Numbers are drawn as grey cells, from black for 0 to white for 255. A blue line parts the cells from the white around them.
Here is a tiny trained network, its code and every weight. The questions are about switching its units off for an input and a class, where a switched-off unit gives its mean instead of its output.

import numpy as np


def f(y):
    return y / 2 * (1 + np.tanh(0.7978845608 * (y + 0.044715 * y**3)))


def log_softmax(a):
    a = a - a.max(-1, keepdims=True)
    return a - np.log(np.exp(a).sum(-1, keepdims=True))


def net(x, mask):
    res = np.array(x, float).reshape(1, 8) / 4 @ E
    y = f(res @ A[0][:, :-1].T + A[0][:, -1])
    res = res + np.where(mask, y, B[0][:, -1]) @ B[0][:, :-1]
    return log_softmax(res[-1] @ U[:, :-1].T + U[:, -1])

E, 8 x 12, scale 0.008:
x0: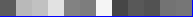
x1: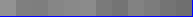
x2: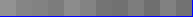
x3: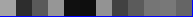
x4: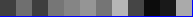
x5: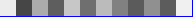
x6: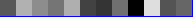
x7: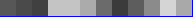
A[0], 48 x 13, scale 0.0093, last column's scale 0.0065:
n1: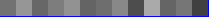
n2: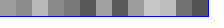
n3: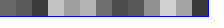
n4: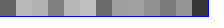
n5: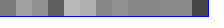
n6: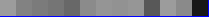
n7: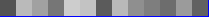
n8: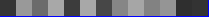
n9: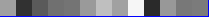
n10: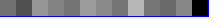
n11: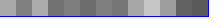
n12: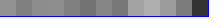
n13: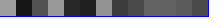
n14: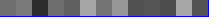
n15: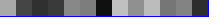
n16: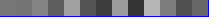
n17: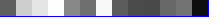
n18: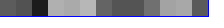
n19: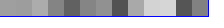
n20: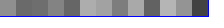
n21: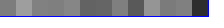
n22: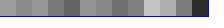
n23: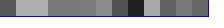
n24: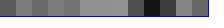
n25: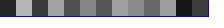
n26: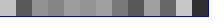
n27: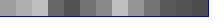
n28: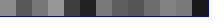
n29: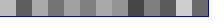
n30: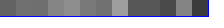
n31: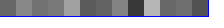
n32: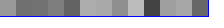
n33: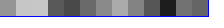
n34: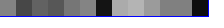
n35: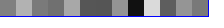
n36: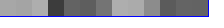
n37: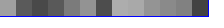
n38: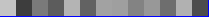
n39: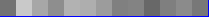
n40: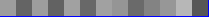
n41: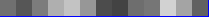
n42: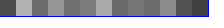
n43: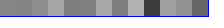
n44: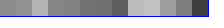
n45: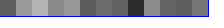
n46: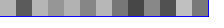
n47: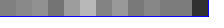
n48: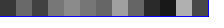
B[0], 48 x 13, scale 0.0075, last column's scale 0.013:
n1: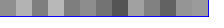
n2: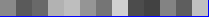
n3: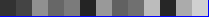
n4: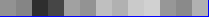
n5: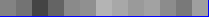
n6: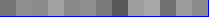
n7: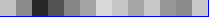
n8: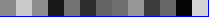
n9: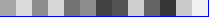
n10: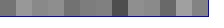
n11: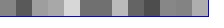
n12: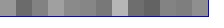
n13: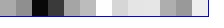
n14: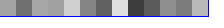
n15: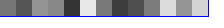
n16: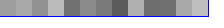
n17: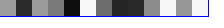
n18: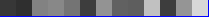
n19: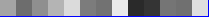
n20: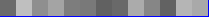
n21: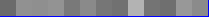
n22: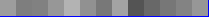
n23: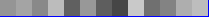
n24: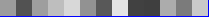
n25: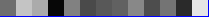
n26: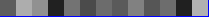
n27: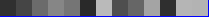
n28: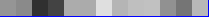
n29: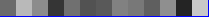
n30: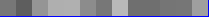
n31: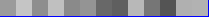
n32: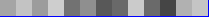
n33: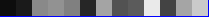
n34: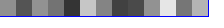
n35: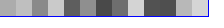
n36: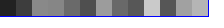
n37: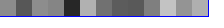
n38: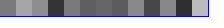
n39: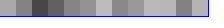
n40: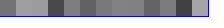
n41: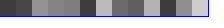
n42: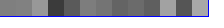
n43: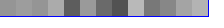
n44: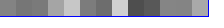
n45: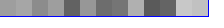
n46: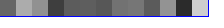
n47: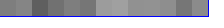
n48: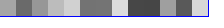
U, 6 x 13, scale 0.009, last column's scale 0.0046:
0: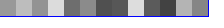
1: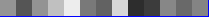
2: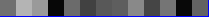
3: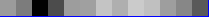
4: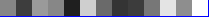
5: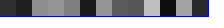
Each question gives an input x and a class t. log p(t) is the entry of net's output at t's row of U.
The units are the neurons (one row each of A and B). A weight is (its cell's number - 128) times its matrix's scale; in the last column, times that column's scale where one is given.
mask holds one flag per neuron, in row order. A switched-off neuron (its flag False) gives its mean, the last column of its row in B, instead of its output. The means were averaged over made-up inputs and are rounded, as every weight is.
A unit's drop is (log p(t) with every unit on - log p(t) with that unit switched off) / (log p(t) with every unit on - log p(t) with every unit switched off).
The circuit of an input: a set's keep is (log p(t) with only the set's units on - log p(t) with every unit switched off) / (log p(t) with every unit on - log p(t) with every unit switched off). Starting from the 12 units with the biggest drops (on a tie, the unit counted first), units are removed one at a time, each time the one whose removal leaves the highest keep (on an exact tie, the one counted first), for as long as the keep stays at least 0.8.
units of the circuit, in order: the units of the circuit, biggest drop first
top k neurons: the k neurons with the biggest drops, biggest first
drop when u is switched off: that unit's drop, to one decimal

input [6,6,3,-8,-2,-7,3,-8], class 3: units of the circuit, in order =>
n7
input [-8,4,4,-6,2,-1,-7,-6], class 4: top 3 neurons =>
n34; n15; n37
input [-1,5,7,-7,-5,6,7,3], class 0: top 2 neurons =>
n35; n13
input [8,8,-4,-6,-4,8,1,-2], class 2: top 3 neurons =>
n46; n29; n26
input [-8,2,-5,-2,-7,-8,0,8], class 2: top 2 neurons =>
n8; n25
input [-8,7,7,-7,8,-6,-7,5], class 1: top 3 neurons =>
n48; n14; n17
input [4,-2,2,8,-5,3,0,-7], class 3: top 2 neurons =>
n13; n28
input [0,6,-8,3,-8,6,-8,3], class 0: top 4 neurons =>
n9; n32; n20; n43
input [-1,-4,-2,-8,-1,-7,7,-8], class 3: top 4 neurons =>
n7; n4; n9; n39
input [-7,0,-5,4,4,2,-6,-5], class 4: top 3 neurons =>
n15; n34; n37
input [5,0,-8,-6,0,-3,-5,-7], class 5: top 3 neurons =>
n33; n27; n13
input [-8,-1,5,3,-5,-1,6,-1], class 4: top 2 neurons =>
n15; n34
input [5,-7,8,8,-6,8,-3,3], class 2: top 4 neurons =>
n46; n26; n29; n38
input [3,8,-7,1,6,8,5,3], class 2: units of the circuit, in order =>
n46
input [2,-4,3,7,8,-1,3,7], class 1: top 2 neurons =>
n48; n24
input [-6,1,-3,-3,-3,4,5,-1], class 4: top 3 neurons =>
n15; n9; n34
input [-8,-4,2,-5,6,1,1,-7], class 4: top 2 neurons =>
n15; n34
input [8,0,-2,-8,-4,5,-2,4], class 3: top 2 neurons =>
n4; n7
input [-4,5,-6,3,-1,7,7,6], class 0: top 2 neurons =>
n35; n31
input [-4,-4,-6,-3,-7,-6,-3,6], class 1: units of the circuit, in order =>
n19
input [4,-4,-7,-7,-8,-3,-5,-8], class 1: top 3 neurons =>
n19; n2; n44
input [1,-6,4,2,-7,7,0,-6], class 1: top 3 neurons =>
n2; n19; n11
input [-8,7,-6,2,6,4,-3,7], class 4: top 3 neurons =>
n15; n34; n37
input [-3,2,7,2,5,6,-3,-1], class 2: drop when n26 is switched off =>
0.2
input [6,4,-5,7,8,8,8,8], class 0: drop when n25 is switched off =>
0.1
